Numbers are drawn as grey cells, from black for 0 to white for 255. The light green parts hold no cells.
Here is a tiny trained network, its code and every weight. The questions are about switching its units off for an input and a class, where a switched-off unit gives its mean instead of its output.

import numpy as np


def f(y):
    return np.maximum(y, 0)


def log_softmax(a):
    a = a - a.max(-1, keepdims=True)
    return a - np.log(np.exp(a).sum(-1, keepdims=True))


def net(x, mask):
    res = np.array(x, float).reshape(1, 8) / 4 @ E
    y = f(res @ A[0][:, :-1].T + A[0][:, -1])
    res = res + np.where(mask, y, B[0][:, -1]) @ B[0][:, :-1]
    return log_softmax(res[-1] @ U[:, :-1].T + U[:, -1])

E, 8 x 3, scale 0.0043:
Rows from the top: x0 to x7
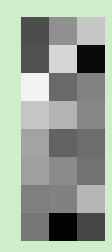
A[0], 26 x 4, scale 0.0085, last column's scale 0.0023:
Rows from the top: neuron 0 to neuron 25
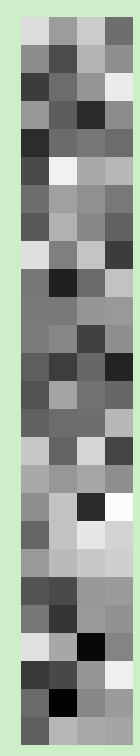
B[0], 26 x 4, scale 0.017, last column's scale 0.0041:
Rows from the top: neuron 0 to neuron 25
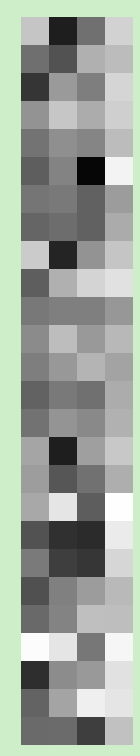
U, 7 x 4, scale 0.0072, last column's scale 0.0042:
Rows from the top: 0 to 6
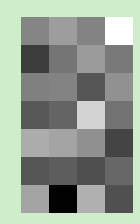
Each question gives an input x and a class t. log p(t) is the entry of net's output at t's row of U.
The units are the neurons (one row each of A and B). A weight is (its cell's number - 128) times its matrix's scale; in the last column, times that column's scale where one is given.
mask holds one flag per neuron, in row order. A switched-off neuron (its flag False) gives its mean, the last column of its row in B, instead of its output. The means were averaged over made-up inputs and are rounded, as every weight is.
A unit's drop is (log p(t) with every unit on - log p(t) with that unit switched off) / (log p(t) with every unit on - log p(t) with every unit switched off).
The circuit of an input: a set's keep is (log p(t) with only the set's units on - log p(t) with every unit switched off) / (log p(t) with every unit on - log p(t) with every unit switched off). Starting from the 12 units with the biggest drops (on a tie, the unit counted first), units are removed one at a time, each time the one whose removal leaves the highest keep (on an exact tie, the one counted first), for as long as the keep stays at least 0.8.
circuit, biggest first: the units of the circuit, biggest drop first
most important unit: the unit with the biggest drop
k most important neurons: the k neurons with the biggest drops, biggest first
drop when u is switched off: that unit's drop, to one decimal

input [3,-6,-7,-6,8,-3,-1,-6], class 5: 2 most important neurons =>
[neuron 18; neuron 5]
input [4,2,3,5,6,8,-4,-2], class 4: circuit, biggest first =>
[neuron 22; neuron 18; neuron 17]
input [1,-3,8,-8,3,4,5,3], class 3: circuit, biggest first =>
[neuron 24; neuron 9]
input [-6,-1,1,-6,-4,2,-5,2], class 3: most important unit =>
neuron 5
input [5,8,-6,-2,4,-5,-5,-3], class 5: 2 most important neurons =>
[neuron 5; neuron 22]
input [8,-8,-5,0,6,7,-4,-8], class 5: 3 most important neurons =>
[neuron 5; neuron 18; neuron 25]
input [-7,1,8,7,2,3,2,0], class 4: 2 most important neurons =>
[neuron 22; neuron 17]
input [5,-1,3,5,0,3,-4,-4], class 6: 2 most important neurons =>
[neuron 0; neuron 8]
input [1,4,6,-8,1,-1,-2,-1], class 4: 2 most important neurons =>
[neuron 18; neuron 5]
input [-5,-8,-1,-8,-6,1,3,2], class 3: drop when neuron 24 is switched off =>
0.1
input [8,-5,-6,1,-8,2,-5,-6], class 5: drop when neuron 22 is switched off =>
0.0
